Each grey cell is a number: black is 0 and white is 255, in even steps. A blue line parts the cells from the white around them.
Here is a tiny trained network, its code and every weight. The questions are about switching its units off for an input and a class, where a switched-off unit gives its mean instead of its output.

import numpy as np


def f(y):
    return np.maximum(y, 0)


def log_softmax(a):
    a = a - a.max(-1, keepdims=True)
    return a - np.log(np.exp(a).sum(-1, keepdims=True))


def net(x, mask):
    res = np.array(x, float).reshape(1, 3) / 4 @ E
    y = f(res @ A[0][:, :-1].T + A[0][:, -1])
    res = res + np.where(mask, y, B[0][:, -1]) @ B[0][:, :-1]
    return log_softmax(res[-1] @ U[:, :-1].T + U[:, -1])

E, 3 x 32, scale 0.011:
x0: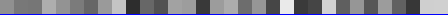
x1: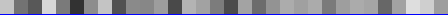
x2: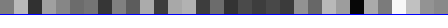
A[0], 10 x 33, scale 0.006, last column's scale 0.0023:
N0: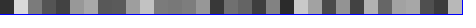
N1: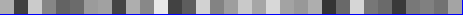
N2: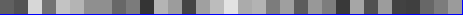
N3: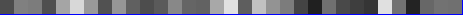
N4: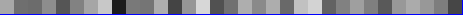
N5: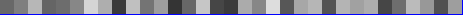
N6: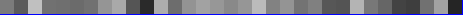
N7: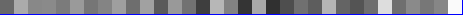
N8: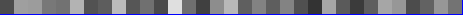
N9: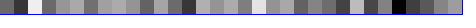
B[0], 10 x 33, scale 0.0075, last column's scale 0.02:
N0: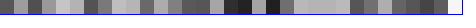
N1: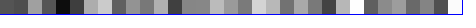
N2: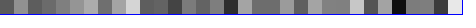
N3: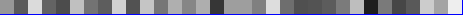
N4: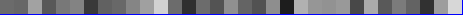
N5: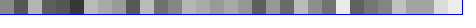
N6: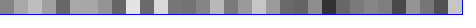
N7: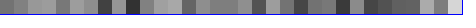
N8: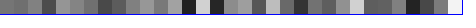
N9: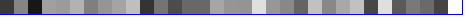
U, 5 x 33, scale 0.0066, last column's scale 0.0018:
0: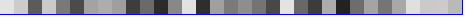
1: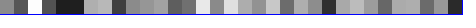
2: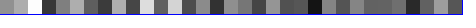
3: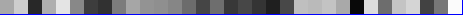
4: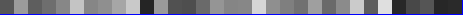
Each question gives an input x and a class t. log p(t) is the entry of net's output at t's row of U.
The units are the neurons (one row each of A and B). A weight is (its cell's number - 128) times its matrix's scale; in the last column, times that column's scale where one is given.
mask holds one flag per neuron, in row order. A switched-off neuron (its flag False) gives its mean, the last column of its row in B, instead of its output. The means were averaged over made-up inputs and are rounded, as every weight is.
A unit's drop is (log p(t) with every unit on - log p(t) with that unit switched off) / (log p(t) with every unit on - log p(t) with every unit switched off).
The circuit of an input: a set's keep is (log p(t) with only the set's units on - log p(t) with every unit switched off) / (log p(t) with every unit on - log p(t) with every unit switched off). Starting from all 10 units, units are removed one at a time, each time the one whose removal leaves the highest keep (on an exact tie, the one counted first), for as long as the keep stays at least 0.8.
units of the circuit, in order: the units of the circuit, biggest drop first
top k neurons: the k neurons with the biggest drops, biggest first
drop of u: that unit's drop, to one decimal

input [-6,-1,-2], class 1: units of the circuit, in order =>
N5
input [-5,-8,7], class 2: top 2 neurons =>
N9, N8
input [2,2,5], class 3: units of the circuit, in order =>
N3, N1
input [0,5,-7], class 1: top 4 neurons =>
N1, N5, N0, N4
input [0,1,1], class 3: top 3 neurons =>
N1, N3, N9
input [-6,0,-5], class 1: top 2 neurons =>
N5, N1
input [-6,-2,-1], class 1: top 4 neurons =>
N5, N9, N2, N1
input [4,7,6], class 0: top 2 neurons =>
N0, N4
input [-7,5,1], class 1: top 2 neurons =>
N5, N1
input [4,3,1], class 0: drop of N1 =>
0.1
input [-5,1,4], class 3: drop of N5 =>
0.0
